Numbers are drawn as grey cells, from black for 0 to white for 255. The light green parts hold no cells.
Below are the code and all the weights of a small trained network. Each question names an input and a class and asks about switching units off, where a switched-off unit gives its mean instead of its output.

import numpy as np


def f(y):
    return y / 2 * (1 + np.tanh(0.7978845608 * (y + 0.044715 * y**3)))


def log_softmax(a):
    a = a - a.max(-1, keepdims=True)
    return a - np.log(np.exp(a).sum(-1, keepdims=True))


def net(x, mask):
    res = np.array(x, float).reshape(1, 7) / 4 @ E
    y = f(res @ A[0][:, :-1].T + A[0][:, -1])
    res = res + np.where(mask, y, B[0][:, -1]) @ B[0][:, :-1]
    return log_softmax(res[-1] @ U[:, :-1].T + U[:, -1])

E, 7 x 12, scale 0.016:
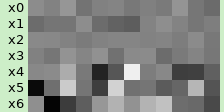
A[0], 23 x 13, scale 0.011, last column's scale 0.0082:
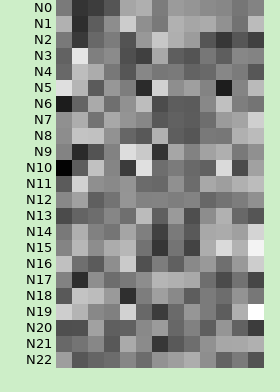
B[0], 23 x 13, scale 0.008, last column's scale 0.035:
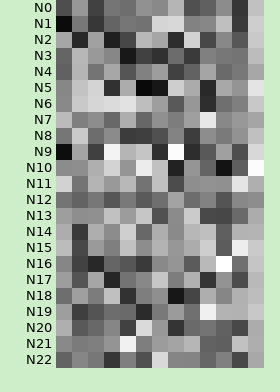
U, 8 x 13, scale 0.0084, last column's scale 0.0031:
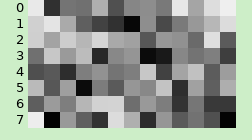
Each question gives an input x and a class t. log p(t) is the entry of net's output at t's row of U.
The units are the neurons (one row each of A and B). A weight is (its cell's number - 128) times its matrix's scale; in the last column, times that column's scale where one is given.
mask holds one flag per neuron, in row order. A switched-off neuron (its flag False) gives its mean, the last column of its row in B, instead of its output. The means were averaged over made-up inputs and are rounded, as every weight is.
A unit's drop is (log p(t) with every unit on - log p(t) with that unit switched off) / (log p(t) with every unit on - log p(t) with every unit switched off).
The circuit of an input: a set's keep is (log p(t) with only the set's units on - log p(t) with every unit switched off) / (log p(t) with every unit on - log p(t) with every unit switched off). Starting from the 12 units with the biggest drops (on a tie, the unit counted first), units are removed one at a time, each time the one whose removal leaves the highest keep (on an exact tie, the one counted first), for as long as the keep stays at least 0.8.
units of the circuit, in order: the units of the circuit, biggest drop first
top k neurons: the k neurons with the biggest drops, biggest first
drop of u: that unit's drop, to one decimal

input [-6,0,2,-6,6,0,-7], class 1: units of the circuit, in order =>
[N10]
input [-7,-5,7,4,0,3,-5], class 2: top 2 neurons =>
[N15, N11]
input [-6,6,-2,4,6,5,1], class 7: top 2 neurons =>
[N2, N9]
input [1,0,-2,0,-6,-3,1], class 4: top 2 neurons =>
[N9, N1]
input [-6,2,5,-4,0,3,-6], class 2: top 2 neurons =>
[N15, N11]
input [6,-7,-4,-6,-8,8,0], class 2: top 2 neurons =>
[N15, N14]
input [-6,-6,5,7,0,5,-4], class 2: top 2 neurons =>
[N15, N6]
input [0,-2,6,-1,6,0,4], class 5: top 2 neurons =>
[N10, N5]
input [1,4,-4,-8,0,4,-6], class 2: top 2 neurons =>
[N15, N11]
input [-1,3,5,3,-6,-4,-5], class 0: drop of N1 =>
0.0
